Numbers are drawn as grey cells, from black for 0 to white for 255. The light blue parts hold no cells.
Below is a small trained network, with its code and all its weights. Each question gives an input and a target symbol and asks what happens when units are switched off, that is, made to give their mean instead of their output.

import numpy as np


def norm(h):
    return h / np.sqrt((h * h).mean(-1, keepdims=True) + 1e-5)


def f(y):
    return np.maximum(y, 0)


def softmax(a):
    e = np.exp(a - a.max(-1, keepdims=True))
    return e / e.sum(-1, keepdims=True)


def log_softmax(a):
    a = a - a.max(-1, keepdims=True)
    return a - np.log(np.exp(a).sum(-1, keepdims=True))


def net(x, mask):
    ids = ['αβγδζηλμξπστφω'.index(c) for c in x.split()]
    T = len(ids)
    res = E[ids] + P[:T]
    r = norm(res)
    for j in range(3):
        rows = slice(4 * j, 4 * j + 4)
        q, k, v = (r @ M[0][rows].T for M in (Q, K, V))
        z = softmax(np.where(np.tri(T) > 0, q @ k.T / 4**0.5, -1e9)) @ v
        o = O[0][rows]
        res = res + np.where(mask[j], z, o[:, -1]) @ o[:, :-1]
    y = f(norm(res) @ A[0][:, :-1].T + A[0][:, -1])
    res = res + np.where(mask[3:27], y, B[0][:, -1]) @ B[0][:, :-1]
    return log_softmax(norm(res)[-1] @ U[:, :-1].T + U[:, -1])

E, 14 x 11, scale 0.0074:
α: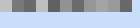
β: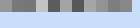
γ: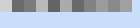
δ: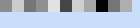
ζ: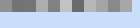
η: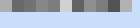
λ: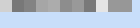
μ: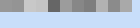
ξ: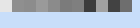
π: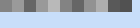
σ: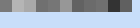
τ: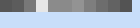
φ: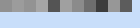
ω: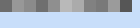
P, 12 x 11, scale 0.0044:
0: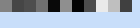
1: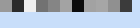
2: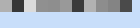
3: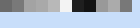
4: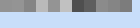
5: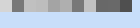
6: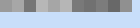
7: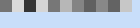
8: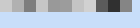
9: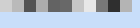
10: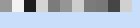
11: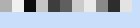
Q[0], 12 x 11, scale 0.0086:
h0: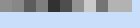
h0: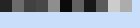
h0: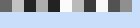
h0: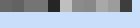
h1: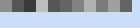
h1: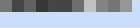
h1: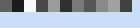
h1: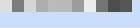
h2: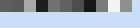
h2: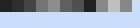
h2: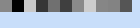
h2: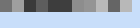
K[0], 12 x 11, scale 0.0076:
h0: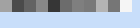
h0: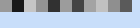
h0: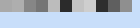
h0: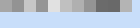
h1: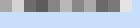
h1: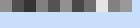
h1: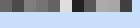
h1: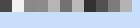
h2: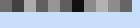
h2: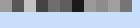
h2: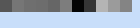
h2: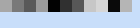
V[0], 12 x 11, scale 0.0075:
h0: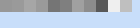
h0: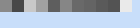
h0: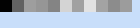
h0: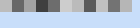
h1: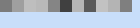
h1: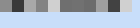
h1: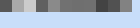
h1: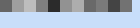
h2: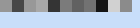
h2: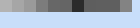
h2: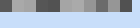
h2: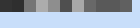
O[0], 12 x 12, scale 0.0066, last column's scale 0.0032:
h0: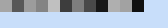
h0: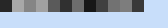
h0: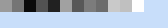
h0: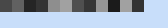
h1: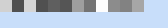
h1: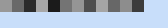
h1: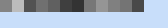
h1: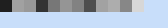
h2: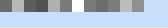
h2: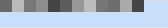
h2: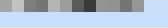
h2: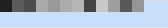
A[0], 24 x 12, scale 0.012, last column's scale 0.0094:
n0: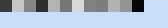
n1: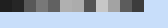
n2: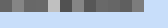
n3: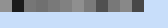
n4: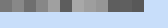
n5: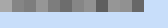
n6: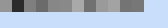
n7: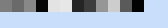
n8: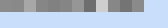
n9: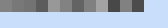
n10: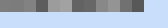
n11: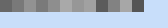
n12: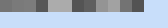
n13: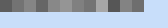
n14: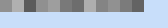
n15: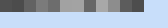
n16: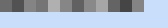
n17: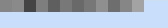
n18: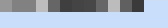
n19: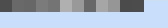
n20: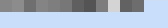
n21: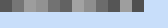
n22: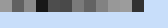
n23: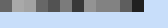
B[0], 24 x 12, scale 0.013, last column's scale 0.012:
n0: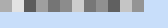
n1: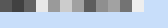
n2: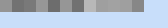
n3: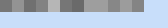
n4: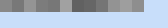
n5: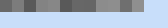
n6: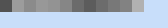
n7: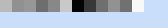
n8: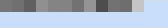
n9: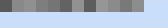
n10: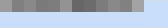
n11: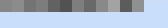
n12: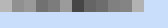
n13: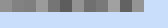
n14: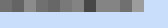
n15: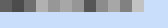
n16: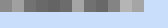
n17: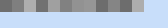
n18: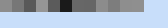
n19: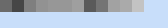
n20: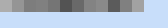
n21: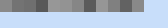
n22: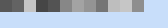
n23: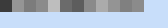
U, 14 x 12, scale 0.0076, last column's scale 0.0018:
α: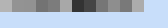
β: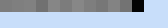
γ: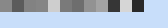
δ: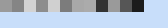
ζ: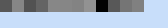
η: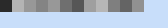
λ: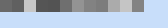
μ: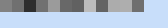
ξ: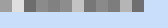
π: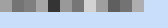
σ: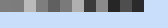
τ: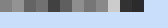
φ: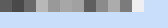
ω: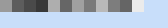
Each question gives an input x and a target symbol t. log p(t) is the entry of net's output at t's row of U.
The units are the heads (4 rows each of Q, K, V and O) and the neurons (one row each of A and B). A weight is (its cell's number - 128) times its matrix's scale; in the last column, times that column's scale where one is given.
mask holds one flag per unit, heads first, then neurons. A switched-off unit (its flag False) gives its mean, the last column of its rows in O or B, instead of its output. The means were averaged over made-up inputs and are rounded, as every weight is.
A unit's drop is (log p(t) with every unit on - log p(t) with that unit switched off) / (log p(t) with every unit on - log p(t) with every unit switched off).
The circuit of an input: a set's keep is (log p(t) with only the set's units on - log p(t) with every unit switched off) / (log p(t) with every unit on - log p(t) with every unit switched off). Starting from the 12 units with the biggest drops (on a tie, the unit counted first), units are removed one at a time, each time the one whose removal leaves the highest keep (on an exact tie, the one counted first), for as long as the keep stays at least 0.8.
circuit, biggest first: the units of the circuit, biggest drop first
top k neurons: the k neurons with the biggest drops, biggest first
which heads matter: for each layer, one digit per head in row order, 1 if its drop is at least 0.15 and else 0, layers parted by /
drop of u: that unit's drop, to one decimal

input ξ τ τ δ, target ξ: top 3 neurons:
(n7 n16 n1)
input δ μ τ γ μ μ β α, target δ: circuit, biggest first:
(h0 n1)
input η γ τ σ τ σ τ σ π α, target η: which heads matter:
010
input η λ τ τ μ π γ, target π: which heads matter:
001
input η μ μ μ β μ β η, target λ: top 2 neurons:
(n22 n7)
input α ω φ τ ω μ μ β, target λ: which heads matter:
011
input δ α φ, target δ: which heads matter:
100
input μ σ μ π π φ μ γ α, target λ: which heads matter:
011
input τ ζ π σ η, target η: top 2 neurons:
(n23 n7)
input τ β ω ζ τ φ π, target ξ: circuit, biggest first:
(h2 n0)
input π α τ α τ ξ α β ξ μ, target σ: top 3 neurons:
(n7 n1 n21)
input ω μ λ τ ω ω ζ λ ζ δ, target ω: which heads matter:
100
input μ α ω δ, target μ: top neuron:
(n2)
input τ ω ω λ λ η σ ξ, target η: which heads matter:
001
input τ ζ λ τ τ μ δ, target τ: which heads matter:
100
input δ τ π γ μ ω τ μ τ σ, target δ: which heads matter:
100
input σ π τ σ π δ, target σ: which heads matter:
110
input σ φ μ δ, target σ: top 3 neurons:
(n7 n1 n14)
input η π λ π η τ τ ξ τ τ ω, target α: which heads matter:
001
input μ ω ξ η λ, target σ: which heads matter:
111
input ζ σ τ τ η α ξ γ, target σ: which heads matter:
101
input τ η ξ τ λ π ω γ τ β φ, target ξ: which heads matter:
000
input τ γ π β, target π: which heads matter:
001
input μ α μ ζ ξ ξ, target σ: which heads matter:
100
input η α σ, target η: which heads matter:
000
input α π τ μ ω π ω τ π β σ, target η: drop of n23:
0.2
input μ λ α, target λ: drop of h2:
1.0
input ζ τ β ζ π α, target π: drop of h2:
0.1
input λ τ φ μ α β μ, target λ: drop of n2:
0.0
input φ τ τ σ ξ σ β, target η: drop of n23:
0.1
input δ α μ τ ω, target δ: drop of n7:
0.1
